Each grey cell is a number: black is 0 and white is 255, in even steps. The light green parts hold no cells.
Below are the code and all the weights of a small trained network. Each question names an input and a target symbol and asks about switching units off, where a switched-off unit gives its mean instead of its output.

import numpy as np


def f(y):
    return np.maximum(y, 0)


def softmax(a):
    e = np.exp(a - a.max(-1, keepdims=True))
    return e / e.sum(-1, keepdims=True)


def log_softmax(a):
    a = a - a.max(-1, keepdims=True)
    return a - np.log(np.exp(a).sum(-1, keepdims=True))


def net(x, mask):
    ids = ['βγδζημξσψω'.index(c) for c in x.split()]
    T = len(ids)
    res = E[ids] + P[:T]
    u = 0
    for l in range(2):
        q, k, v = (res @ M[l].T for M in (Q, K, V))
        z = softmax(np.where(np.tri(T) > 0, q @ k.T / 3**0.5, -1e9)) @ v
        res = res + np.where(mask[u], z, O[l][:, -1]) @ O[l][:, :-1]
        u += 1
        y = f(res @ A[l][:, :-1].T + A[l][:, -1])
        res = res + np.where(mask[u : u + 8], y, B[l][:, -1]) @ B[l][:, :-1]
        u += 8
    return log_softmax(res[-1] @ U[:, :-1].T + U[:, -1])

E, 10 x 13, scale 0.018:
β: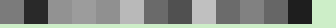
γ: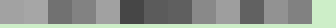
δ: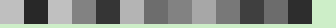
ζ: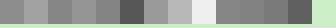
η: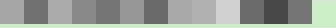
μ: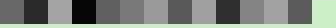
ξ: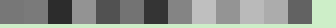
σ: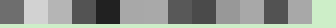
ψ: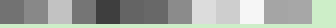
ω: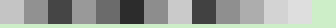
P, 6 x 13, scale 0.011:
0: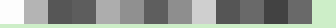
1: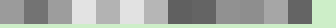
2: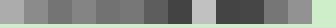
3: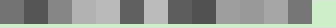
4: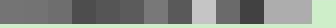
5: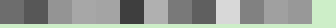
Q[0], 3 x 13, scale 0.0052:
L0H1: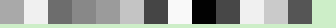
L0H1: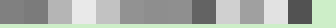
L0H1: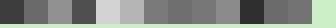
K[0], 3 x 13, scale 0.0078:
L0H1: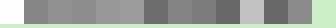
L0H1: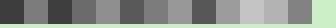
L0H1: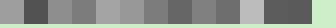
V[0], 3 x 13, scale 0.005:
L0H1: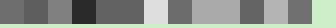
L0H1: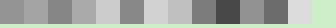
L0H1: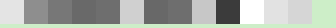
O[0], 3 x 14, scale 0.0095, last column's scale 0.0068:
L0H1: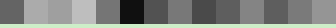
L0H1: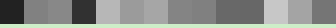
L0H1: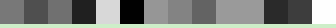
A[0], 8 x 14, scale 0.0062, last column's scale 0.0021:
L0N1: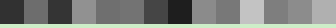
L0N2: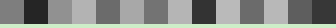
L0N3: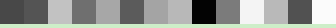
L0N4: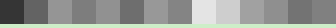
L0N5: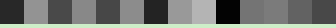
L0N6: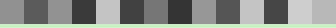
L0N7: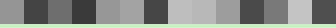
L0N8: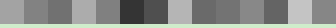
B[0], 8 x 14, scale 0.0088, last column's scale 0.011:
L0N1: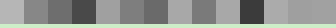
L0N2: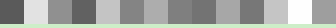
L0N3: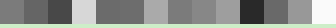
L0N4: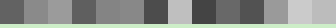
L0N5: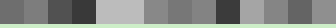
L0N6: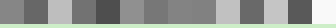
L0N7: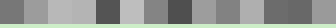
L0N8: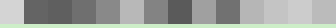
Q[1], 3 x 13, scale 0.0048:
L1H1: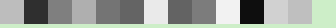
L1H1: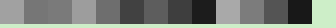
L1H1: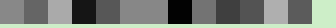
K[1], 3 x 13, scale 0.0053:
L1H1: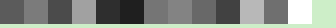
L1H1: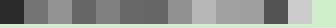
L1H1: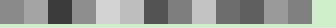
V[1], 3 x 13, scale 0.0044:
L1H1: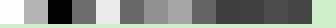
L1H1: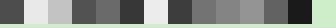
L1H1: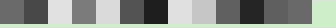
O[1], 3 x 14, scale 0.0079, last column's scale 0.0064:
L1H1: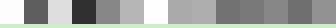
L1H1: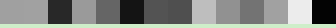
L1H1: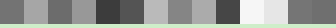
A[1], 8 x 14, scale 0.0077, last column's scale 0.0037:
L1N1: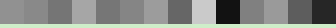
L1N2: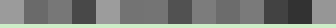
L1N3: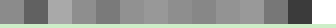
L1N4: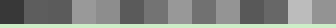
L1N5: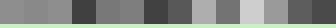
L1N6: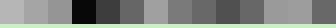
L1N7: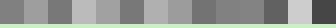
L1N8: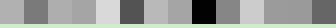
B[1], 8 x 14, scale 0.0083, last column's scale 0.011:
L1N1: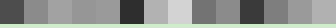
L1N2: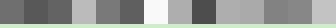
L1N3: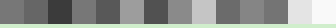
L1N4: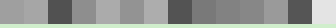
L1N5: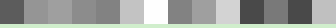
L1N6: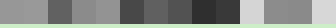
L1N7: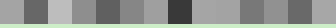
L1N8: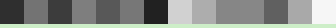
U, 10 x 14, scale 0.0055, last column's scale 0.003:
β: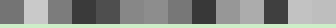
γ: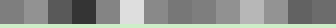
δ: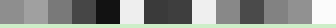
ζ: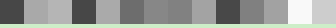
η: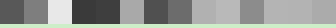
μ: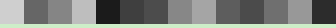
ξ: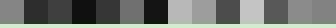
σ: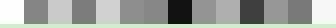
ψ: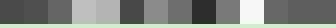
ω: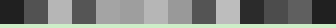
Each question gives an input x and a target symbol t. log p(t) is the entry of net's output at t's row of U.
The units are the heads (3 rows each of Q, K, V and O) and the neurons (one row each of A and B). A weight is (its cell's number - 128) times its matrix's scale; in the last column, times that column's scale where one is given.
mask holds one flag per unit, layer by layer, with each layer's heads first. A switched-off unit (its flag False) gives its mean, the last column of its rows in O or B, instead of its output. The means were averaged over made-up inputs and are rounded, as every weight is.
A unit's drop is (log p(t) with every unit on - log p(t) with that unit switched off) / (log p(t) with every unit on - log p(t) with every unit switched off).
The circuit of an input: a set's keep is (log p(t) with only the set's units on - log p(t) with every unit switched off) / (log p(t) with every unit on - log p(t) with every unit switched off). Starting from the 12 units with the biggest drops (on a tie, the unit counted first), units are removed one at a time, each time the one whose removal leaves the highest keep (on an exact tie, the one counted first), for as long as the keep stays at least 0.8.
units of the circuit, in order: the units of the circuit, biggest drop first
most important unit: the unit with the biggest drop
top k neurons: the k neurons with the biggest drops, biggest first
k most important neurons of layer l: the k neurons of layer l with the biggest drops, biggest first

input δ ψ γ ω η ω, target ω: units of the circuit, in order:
[L1H1, L0N3]
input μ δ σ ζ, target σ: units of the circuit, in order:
[L1H1, L1N8, L1N4]
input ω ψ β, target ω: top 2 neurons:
[L0N3, L1N5]
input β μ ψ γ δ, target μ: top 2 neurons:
[L0N6, L1N1]
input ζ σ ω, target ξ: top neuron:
[L0N8]
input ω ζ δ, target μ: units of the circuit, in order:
[L0H1, L1N1, L0N6]
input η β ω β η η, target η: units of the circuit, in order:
[L0H1, L0N3]
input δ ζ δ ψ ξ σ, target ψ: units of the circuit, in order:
[L1H1, L0N4, L0N3]
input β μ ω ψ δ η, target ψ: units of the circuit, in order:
[L0H1, L1H1, L0N4]
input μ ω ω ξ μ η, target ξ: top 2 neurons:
[L1N8, L0N3]
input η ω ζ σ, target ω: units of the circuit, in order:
[L0N3, L1H1]
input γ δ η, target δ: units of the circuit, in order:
[L0H1, L1N2]
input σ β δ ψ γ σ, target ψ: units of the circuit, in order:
[L1H1, L0N4]
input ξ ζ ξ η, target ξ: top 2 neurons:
[L1N8, L1N5]
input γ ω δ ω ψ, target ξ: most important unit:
L0N3
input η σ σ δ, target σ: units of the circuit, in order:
[L1H1, L1N8, L1N4]
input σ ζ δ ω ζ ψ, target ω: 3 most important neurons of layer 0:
[L0N3, L0N4, L0N8]
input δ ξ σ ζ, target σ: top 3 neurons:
[L1N8, L1N4, L1N3]
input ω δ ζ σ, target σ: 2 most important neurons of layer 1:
[L1N8, L1N4]
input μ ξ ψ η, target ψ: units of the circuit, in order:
[L1H1]
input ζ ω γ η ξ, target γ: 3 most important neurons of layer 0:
[L0N5, L0N1, L0N3]
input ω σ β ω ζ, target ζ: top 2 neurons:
[L0N3, L0N5]
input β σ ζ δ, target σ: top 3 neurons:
[L0N6, L0N2, L1N8]
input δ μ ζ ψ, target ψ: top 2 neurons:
[L0N3, L1N4]
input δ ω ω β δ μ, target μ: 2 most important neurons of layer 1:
[L1N5, L1N3]
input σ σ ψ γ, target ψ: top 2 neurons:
[L0N4, L1N3]
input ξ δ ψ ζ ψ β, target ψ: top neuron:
[L0N6]
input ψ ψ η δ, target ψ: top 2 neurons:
[L0N6, L0N4]
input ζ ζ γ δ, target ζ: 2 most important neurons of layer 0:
[L0N2, L0N6]
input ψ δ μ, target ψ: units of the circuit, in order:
[L1N6, L1N2]
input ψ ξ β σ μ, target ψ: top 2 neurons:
[L1N6, L1N2]
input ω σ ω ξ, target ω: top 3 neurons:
[L0N8, L0N1, L1N6]
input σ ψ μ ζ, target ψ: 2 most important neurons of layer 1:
[L1N3, L1N4]
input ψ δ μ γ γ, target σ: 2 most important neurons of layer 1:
[L1N8, L1N3]
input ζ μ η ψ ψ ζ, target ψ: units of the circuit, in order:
[L1H1]
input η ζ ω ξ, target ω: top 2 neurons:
[L0N8, L0N1]
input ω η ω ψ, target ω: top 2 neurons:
[L0N1, L0N3]
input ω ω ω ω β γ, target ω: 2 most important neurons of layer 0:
[L0N3, L0N8]
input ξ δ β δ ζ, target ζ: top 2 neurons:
[L1N1, L0N3]
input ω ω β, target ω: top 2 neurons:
[L1N1, L1N2]
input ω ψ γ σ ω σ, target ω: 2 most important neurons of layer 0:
[L0N8, L0N3]
